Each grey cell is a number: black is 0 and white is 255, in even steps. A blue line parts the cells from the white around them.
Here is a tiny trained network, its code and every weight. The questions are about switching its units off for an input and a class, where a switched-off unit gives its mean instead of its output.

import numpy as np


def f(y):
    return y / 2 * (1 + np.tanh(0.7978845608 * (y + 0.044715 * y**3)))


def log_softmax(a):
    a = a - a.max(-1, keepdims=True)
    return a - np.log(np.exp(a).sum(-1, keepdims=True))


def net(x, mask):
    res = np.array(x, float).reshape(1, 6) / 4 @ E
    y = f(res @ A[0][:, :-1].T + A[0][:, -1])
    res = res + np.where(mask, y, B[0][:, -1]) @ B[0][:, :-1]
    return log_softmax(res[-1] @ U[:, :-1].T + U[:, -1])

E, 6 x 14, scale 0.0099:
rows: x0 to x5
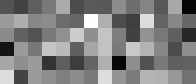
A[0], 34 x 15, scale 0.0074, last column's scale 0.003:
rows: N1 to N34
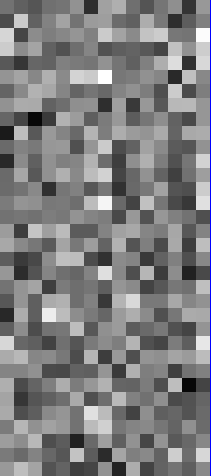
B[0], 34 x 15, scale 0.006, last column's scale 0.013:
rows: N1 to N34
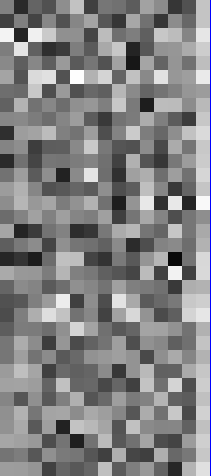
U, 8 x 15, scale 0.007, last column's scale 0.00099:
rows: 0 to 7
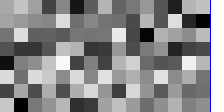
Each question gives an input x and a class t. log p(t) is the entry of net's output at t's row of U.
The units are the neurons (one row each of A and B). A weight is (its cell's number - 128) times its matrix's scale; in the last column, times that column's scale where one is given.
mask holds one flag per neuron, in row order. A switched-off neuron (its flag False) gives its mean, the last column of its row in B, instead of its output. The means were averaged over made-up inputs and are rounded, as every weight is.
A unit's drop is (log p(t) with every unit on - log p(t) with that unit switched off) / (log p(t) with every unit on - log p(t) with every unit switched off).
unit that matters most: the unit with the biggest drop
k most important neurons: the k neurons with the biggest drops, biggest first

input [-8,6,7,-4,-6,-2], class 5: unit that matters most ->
N6
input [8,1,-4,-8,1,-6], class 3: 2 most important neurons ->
[N19; N1]
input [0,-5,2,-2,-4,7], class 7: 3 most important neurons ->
[N3; N17; N14]
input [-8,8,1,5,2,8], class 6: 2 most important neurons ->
[N15; N13]
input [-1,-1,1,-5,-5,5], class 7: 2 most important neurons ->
[N3; N6]
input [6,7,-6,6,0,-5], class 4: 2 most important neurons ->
[N23; N22]
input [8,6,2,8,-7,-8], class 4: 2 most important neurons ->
[N23; N22]
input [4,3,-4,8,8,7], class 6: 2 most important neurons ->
[N31; N13]
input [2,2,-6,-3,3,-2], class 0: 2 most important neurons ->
[N34; N32]
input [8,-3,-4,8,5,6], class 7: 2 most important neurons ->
[N17; N4]
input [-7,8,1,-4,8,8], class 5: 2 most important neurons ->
[N6; N3]
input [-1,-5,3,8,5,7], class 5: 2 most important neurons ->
[N3; N6]
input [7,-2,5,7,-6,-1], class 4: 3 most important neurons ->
[N23; N22; N10]
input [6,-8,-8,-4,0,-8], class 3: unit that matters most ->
N19
